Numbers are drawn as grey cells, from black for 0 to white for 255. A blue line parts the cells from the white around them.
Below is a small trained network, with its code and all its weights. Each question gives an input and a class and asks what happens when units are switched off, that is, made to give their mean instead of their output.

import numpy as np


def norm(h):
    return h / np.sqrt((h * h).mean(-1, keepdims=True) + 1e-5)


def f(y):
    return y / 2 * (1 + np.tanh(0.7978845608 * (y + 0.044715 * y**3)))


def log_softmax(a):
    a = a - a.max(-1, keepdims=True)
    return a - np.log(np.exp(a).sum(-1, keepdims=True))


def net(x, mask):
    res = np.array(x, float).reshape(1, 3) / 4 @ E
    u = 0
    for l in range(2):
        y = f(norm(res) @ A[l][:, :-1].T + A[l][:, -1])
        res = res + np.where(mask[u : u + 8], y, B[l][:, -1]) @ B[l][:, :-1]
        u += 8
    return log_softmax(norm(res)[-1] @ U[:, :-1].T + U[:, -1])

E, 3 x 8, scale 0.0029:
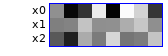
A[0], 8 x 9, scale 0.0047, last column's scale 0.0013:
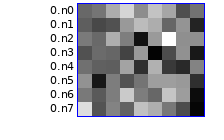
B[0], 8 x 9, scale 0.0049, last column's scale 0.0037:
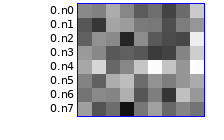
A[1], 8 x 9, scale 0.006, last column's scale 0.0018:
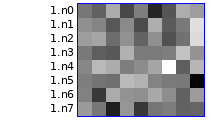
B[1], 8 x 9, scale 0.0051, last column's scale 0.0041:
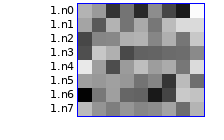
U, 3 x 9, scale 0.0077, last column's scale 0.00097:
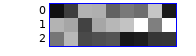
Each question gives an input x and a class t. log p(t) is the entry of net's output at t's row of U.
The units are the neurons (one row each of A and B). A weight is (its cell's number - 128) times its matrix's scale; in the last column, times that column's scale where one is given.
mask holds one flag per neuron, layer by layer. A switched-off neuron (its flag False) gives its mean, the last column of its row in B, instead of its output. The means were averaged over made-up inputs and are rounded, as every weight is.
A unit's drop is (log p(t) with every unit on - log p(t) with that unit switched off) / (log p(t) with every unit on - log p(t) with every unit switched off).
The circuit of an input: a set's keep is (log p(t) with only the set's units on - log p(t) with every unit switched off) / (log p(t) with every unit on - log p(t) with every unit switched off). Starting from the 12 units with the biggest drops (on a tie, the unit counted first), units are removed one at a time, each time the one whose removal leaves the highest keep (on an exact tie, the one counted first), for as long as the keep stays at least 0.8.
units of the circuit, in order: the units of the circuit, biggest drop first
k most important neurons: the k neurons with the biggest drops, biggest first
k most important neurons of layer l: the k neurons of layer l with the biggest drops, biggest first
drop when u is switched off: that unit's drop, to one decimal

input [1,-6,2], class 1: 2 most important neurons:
0.n3, 1.n6
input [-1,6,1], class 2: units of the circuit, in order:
0.n4
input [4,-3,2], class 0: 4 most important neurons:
0.n1, 1.n6, 0.n5, 0.n6
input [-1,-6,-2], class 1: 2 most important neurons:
0.n2, 1.n6
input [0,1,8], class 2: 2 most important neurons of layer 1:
1.n0, 1.n1
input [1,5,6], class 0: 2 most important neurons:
0.n3, 0.n5
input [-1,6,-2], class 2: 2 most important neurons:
0.n4, 0.n2
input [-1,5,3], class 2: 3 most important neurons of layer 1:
1.n0, 1.n1, 1.n2
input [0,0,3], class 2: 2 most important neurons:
0.n4, 1.n0
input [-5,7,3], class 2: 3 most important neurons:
0.n4, 1.n0, 1.n1
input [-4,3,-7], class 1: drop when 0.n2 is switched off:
0.5
